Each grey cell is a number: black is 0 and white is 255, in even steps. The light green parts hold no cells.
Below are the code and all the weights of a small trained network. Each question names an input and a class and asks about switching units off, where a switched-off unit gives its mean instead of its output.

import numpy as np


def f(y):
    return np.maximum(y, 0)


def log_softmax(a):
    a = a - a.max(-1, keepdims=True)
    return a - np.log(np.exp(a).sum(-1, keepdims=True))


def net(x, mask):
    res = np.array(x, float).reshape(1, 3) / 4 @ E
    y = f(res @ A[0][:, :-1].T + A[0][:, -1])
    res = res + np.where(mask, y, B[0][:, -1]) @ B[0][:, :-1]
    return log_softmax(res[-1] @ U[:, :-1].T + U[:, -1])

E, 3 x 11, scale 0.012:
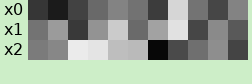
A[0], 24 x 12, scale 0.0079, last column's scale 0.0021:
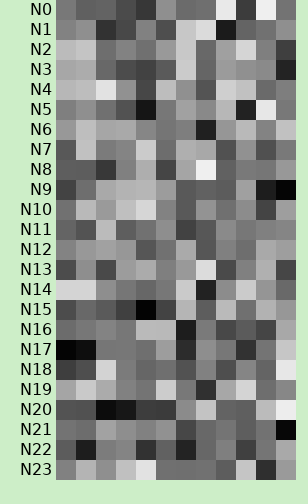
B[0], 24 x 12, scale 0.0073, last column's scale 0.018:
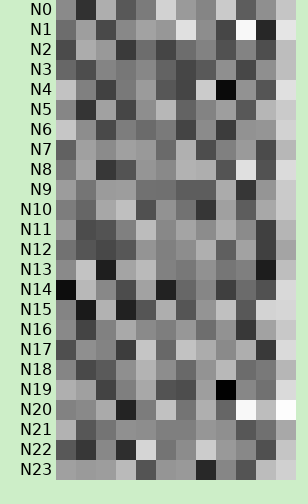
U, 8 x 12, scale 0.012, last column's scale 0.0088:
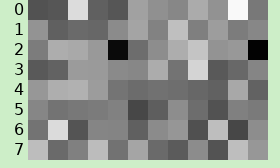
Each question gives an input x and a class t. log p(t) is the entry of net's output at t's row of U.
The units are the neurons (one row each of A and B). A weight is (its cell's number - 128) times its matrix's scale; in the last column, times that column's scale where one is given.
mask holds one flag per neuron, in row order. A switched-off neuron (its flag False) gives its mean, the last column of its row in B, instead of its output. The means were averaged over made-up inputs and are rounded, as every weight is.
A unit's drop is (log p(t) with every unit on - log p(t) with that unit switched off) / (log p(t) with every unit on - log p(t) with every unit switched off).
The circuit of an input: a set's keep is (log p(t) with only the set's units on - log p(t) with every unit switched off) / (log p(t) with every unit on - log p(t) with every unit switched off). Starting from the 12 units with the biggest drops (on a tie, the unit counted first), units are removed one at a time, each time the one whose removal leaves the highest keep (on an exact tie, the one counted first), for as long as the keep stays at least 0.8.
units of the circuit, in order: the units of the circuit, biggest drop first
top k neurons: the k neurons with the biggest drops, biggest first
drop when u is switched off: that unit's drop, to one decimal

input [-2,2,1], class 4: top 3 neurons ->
N1, N8, N17
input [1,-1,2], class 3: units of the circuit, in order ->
N20, N4, N19
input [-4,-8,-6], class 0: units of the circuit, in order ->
N15
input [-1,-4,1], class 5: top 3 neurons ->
N1, N20, N8
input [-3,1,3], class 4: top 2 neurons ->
N1, N8
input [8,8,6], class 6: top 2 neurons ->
N8, N13
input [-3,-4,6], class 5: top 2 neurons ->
N4, N19
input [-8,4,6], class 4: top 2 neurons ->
N23, N10
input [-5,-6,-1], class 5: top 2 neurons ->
N1, N8
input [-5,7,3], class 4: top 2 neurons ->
N23, N10
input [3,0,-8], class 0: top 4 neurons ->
N15, N20, N4, N5
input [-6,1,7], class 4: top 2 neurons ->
N23, N14
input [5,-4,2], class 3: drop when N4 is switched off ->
0.2
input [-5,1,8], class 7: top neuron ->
N23
